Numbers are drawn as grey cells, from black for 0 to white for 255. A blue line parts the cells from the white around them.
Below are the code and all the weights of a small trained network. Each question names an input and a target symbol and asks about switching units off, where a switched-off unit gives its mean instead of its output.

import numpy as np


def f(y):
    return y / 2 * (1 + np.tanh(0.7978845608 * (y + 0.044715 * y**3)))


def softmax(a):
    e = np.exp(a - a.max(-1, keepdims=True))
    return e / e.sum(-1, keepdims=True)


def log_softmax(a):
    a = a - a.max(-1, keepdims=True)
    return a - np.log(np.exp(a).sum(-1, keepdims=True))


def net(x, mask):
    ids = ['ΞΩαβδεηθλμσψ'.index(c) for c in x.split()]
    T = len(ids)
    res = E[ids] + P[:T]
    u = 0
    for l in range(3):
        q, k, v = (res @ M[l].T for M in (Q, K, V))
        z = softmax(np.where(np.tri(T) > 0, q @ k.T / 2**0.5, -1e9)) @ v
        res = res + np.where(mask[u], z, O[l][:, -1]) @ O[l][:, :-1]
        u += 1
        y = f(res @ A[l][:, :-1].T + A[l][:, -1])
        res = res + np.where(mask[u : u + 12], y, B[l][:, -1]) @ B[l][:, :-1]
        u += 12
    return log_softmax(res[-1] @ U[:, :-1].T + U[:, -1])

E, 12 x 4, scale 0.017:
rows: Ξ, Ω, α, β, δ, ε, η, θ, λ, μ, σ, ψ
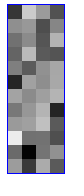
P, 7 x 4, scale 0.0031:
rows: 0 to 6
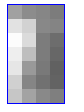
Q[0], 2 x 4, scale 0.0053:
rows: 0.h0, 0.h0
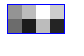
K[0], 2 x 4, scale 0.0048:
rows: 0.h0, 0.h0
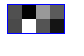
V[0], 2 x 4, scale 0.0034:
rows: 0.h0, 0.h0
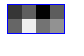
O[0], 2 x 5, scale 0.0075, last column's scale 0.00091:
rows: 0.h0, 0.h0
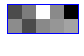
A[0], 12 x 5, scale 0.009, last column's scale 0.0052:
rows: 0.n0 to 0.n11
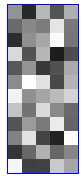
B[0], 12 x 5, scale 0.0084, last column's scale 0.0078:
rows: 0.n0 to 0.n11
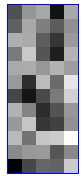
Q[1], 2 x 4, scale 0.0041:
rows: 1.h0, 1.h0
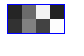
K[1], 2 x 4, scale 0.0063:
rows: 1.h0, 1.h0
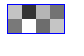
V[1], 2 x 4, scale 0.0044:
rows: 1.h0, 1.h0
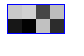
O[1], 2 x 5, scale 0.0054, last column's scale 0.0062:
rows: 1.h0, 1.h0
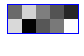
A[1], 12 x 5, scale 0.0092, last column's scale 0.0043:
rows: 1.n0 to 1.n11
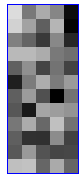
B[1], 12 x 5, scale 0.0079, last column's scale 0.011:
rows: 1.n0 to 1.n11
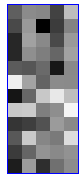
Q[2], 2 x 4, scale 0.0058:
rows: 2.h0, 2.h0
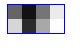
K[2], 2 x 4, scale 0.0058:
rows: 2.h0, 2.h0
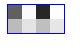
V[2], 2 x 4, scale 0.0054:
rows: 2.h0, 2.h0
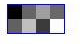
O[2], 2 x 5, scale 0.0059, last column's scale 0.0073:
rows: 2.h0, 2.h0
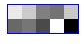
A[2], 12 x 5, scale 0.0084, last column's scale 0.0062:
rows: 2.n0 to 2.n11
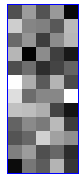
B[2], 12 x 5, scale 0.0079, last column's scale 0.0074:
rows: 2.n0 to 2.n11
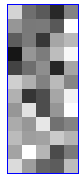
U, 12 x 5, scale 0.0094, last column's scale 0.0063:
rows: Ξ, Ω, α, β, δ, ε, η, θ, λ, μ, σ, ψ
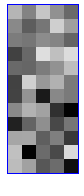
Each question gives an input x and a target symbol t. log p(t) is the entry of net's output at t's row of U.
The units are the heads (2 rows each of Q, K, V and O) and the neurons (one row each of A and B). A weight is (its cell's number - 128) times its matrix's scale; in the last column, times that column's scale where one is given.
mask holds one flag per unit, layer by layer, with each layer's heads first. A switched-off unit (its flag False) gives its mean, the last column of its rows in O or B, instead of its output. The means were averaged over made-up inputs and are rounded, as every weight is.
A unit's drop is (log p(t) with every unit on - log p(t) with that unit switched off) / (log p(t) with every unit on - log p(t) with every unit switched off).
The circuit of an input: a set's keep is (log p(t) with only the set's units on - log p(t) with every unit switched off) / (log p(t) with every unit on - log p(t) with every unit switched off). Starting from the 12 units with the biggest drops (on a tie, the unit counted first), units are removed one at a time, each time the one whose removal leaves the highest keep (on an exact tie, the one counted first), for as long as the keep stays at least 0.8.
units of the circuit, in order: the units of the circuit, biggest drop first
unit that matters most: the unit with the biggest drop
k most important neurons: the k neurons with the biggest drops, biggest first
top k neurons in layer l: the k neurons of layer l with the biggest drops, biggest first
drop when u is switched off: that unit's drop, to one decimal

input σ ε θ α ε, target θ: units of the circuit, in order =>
0.n6, 0.n2, 2.h0, 0.n5
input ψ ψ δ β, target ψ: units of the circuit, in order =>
1.n6, 0.n9, 2.h0, 0.n0
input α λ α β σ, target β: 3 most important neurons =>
0.n9, 1.n6, 0.n0
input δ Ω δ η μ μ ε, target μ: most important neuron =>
0.n11
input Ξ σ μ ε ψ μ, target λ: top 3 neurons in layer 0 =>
0.n3, 0.n11, 0.n6
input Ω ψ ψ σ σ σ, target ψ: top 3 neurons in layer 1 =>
1.n7, 1.n9, 1.n5
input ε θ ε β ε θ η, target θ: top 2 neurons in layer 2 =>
2.n3, 2.n6
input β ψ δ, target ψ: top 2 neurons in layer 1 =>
1.n6, 1.n9
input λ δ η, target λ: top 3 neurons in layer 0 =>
0.n6, 0.n9, 0.n11
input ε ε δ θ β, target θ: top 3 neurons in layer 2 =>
2.n3, 2.n6, 2.n2
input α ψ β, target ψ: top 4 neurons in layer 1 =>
1.n6, 1.n1, 1.n0, 1.n10
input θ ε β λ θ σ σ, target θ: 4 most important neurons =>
1.n9, 1.n7, 0.n9, 1.n5
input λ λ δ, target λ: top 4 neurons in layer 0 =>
0.n9, 0.n5, 0.n11, 0.n6
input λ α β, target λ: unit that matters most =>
0.n11
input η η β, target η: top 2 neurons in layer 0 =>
0.n11, 0.n4
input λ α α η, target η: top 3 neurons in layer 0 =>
0.n6, 0.n9, 0.n8
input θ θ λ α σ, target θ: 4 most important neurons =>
1.n9, 1.n7, 1.n5, 0.n3
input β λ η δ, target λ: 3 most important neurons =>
0.n9, 0.n5, 1.n9
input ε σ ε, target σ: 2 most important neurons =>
1.n7, 0.n2
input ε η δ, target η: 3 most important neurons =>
0.n9, 0.n5, 0.n11
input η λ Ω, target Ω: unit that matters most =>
0.n9
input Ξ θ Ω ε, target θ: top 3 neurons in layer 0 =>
0.n11, 0.n6, 0.n2
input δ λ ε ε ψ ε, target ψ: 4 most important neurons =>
0.n11, 0.n3, 0.n0, 0.n6
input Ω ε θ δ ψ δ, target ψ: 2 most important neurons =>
0.n3, 0.n9
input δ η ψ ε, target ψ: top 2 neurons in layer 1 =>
1.n6, 1.n10
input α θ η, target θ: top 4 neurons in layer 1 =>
1.n9, 1.n7, 1.n6, 1.n2
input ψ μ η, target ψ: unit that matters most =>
1.n9
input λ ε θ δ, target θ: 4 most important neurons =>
0.n9, 1.n9, 0.n3, 1.n7
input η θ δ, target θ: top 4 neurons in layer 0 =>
0.n9, 0.n11, 0.n3, 0.n5
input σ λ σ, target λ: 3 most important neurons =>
0.n9, 1.n9, 0.n11
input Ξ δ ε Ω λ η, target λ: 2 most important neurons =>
0.n9, 0.n6
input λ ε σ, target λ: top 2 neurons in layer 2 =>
2.n7, 2.n6
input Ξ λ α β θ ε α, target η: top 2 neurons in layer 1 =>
1.n7, 1.n8
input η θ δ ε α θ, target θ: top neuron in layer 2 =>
2.n7
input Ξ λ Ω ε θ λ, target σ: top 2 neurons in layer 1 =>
1.n9, 1.n2
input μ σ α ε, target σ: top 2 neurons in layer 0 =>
0.n11, 0.n9
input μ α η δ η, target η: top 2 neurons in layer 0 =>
0.n6, 0.n9
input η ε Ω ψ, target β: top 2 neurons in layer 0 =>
0.n0, 0.n3
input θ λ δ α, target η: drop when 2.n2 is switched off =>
0.3
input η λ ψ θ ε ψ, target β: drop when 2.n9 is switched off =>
0.3
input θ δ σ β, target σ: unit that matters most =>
1.n9
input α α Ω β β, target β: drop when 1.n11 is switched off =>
-0.1
